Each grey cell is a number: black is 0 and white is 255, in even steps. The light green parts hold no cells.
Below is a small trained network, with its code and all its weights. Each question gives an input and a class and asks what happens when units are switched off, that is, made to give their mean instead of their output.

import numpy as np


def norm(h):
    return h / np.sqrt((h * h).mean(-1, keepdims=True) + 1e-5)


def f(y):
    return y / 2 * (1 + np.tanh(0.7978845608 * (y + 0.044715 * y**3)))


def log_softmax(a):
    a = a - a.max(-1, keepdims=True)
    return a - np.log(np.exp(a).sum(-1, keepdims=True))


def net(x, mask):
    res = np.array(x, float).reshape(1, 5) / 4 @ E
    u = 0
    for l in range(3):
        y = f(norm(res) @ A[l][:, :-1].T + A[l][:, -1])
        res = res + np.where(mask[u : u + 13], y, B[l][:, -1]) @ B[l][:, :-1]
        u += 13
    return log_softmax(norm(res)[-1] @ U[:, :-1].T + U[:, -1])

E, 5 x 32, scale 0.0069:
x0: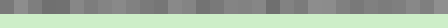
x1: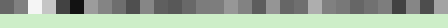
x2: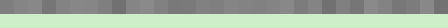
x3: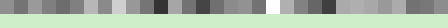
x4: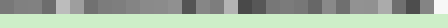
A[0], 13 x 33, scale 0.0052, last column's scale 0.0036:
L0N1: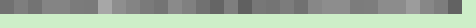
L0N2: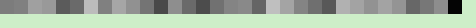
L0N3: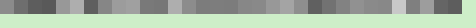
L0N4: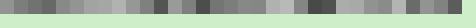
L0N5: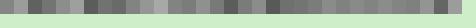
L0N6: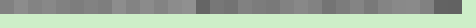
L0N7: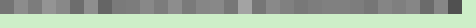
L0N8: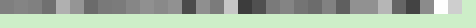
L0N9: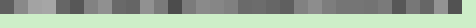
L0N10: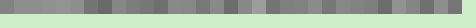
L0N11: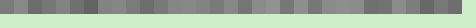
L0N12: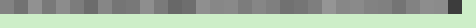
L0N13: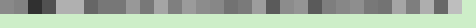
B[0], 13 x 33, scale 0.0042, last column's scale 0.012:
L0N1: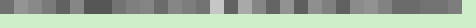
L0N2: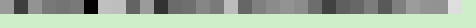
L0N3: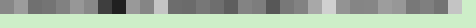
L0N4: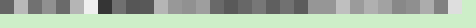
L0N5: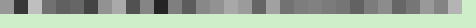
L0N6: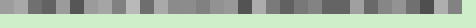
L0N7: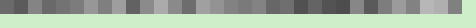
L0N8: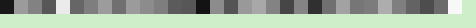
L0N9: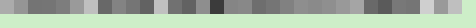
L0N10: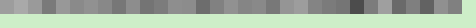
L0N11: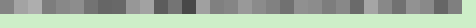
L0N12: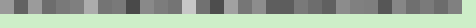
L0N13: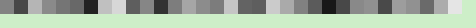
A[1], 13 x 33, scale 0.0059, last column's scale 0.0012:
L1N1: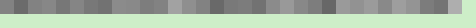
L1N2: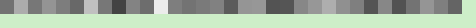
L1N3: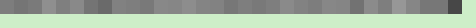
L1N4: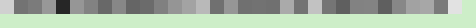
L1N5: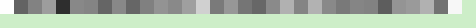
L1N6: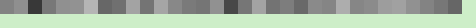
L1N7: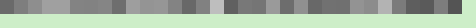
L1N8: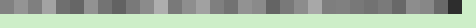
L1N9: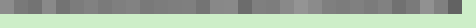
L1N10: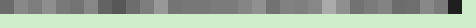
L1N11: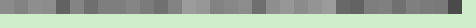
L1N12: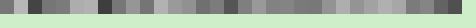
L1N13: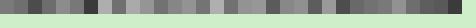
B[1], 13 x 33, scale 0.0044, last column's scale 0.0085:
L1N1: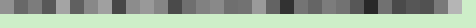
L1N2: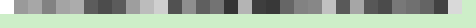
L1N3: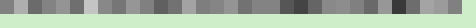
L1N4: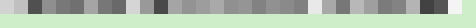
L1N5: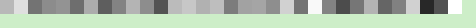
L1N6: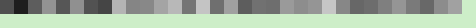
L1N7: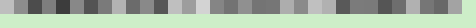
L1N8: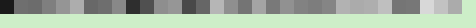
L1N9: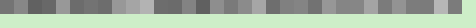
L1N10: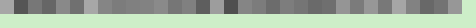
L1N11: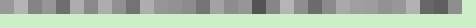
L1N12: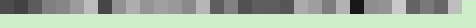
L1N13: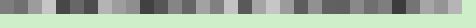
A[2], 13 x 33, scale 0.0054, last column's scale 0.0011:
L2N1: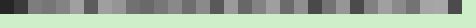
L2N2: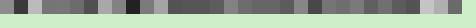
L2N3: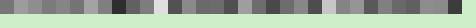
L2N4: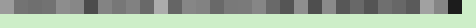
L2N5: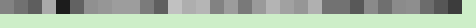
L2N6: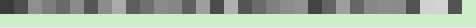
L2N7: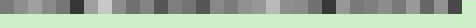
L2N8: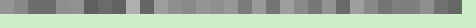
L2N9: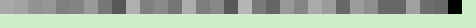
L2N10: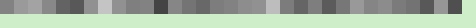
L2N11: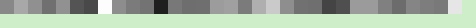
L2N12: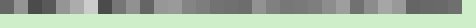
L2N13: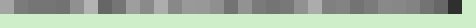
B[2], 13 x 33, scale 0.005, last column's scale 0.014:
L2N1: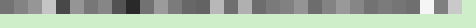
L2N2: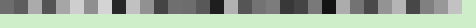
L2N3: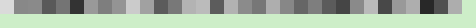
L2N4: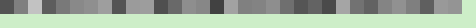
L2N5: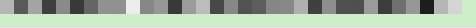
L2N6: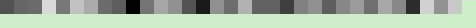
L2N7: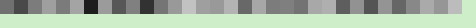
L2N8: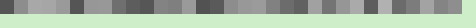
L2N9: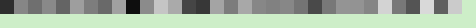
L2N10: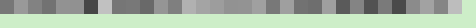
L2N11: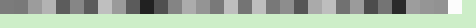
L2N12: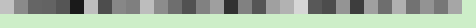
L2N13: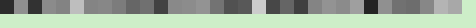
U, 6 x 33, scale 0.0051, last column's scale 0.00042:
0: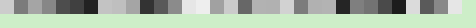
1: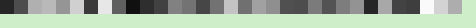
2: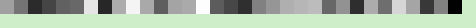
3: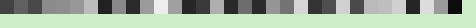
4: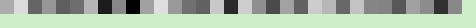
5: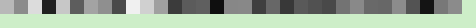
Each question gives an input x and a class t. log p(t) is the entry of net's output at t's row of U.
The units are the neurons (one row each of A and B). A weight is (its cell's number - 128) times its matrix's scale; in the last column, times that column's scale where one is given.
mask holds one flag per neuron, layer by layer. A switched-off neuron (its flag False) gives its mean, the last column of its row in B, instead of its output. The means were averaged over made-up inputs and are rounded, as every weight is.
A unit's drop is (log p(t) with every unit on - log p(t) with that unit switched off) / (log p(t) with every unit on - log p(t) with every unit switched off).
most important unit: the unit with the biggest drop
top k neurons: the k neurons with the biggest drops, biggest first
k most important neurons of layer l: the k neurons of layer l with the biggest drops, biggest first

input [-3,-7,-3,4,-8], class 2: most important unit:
L0N8
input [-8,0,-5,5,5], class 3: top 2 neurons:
(L0N4, L0N13)
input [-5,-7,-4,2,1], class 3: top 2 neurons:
(L0N4, L0N3)
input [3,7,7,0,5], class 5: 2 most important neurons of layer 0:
(L0N13, L0N9)
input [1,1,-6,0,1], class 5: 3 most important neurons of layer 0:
(L0N13, L0N2, L0N4)
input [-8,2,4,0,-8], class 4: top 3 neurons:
(L0N13, L0N2, L0N5)
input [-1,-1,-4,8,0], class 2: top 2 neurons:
(L0N4, L0N8)
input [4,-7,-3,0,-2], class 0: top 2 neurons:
(L0N8, L0N13)
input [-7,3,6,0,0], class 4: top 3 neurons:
(L0N8, L0N9, L0N13)
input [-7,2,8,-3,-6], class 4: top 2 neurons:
(L0N8, L0N13)
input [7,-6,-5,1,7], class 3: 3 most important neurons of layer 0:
(L0N2, L0N3, L0N4)
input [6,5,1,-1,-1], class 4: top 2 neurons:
(L0N8, L0N13)
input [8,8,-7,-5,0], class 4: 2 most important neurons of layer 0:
(L0N8, L0N9)
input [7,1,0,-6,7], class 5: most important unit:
L0N2
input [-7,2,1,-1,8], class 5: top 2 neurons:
(L0N13, L0N2)
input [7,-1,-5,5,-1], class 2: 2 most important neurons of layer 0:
(L0N4, L0N8)
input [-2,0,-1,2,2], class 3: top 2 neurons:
(L0N4, L0N13)
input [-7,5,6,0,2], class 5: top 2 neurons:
(L0N13, L0N9)
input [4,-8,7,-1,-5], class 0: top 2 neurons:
(L0N13, L0N8)
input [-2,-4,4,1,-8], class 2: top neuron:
(L0N2)
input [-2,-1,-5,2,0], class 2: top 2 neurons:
(L0N4, L0N8)
